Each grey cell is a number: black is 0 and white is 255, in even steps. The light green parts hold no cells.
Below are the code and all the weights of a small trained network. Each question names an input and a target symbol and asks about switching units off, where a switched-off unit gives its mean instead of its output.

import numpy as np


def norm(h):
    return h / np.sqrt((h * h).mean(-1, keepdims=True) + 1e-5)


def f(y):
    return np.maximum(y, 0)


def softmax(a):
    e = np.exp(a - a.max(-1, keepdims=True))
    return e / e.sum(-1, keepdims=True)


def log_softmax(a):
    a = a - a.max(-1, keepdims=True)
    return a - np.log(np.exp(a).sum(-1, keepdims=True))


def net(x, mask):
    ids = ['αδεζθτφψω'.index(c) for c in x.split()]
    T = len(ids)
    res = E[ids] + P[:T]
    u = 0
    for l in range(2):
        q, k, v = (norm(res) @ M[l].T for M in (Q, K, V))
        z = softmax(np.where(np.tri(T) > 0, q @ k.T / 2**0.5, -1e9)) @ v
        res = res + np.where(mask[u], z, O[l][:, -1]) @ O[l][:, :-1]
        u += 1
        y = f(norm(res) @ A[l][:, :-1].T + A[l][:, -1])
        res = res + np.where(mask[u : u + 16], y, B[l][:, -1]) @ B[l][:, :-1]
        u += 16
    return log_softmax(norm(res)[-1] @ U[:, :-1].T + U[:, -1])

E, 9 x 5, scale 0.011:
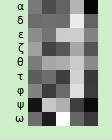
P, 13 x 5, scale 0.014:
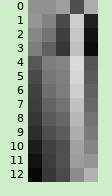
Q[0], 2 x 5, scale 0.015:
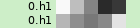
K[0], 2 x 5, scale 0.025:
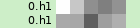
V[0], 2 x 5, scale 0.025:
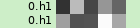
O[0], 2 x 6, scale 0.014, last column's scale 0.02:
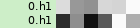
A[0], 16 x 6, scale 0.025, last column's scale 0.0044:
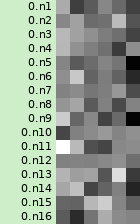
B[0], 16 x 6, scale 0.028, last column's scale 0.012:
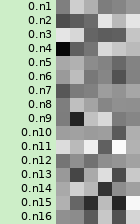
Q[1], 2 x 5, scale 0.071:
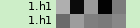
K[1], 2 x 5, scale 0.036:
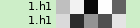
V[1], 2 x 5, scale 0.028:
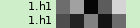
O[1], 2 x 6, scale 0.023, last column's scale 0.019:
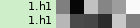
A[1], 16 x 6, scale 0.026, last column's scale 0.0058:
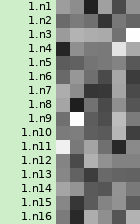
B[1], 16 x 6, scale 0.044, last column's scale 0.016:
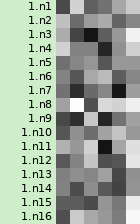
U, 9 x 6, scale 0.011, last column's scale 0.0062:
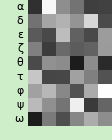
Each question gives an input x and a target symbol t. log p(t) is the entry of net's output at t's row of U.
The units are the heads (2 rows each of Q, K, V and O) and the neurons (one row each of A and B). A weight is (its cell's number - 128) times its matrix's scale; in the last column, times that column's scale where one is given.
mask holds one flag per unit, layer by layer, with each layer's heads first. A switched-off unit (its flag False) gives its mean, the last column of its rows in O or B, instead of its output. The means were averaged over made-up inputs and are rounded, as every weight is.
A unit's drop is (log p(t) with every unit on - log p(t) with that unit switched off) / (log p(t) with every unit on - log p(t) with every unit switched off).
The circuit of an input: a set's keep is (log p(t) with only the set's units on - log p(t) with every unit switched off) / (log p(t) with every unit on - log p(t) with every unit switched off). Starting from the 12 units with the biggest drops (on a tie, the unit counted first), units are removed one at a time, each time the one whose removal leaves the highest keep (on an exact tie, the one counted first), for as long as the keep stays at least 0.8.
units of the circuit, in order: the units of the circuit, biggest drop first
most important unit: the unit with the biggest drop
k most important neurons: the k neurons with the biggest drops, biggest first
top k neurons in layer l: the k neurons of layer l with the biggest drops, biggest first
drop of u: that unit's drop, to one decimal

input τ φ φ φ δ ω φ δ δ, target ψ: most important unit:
1.h1
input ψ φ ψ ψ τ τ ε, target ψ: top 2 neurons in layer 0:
(0.n13 0.n3)
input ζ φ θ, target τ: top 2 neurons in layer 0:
(0.n13 0.n15)
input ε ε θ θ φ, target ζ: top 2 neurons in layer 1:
(1.n7 1.n8)
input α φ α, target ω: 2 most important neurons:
(0.n4 1.n3)
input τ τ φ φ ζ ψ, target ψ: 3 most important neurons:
(0.n4 1.n4 0.n14)
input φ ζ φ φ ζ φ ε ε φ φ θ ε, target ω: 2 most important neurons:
(1.n11 1.n15)
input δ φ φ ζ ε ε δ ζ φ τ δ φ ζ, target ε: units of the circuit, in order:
(0.h1 1.h1 1.n8)
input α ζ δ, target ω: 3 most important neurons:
(0.n4 1.n3 1.n11)
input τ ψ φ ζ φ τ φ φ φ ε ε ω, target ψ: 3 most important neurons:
(0.n16 1.n12 1.n3)
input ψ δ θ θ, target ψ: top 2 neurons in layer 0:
(0.n4 0.n9)
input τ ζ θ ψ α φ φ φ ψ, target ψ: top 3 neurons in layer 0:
(0.n4 0.n14 0.n13)
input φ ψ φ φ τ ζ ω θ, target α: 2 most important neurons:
(1.n16 0.n11)
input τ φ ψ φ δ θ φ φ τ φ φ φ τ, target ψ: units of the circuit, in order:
(1.h1)
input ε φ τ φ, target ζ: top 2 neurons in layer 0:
(0.n15 0.n13)
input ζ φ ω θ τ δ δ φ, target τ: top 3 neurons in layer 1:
(1.n7 1.n16 1.n4)
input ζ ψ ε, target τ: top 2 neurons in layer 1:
(1.n7 1.n16)
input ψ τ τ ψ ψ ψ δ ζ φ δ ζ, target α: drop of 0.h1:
0.3
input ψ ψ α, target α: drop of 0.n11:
0.0
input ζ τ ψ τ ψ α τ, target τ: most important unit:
1.h1
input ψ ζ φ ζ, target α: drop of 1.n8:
0.1
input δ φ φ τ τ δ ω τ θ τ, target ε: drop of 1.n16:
-0.1
